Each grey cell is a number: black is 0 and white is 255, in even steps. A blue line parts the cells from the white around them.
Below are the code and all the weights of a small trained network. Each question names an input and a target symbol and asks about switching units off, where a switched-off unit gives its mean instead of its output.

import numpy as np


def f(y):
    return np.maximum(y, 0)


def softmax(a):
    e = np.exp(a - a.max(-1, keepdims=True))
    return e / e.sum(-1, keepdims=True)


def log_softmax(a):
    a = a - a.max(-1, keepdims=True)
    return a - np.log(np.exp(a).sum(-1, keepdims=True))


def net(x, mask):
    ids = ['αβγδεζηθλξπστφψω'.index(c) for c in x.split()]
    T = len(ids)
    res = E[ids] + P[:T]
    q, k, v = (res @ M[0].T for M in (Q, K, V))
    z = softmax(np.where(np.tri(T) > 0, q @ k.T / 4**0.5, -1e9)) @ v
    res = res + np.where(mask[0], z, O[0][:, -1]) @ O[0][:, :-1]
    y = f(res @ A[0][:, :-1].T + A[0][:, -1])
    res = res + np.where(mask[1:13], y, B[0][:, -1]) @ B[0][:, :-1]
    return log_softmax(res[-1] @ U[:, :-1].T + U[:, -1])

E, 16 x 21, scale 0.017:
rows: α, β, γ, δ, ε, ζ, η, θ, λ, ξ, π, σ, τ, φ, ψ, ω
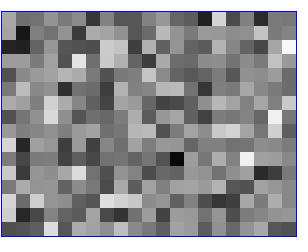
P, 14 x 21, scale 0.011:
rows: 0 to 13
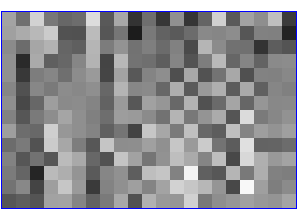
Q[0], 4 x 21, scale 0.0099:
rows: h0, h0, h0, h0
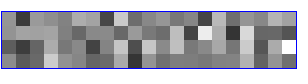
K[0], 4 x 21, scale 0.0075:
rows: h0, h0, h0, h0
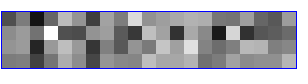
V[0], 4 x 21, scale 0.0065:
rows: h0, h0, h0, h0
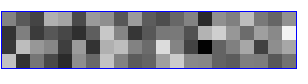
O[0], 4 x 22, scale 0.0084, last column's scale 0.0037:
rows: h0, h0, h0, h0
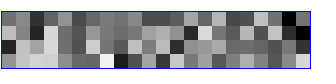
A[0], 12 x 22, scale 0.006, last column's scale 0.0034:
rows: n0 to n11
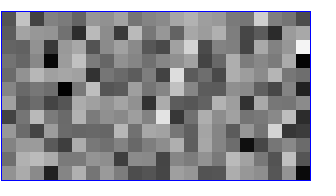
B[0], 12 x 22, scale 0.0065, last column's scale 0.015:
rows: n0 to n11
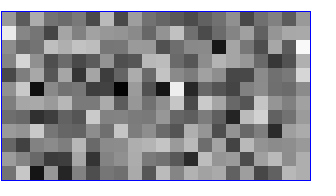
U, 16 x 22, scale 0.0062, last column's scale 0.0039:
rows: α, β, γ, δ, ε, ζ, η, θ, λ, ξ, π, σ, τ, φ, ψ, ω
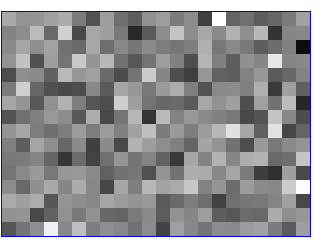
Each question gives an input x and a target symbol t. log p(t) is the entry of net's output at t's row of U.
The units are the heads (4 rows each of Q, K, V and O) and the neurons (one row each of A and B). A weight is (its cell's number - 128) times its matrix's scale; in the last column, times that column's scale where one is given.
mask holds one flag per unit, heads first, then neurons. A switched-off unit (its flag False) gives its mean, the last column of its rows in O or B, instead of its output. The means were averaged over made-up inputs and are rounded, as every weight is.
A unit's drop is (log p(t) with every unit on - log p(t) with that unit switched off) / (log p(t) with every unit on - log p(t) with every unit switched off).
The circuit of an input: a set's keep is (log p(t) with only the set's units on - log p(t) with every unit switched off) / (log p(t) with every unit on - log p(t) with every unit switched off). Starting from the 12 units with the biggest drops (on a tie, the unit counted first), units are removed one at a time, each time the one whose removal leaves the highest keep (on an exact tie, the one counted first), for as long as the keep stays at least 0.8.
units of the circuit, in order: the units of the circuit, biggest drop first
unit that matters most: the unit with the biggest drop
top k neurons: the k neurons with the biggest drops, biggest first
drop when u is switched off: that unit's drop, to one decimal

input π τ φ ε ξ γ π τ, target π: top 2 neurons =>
n2; n8
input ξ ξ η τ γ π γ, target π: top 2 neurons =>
n2; n8
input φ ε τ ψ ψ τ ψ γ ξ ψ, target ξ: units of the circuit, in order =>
h0; n10
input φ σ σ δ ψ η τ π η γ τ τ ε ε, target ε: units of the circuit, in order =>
h0; n3; n7; n2
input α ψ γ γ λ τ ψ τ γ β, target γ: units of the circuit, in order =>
h0; n8
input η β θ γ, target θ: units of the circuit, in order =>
h0
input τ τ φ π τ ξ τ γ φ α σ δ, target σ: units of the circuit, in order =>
h0; n11; n2; n3
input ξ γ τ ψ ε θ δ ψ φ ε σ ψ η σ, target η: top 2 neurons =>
n6; n8
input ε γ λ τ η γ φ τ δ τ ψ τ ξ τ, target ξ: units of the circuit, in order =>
h0; n10; n0
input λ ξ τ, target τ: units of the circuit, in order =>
n9; h0
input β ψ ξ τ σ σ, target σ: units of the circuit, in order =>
h0; n11; n2
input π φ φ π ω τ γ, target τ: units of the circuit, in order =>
h0; n10
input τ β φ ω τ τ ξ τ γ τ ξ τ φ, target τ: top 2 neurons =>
n10; n0
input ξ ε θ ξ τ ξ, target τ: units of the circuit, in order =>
h0
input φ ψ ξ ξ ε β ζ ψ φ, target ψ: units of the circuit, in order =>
h0; n11; n4
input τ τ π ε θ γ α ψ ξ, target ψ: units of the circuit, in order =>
h0; n2
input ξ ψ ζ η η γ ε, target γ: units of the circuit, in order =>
h0; n8
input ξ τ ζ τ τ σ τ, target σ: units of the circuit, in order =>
h0; n2; n11; n3
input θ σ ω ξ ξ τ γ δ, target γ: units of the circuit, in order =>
n8; h0
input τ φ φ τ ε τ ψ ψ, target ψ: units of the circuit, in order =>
h0; n2
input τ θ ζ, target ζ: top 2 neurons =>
n2; n5
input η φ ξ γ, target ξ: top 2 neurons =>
n10; n4
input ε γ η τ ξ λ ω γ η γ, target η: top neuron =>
n8
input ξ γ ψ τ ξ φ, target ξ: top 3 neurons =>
n10; n4; n1
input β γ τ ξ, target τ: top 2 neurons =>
n9; n10
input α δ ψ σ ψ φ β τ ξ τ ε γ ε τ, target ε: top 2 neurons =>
n3; n2
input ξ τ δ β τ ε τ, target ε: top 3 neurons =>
n3; n2; n7
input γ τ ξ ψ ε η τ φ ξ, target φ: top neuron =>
n1
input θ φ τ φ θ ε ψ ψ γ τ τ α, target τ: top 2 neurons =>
n0; n10
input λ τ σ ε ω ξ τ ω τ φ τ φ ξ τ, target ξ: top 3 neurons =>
n10; n0; n4
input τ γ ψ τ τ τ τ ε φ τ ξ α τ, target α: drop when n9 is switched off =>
0.0
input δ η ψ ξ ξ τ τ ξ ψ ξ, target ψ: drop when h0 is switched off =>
1.2
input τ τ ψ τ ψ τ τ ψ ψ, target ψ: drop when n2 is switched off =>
0.2
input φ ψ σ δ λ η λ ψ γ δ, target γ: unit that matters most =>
n8
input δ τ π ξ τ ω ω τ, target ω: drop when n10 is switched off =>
0.1
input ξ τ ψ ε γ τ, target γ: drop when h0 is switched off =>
1.3
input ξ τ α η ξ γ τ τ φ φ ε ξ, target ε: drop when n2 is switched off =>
0.3
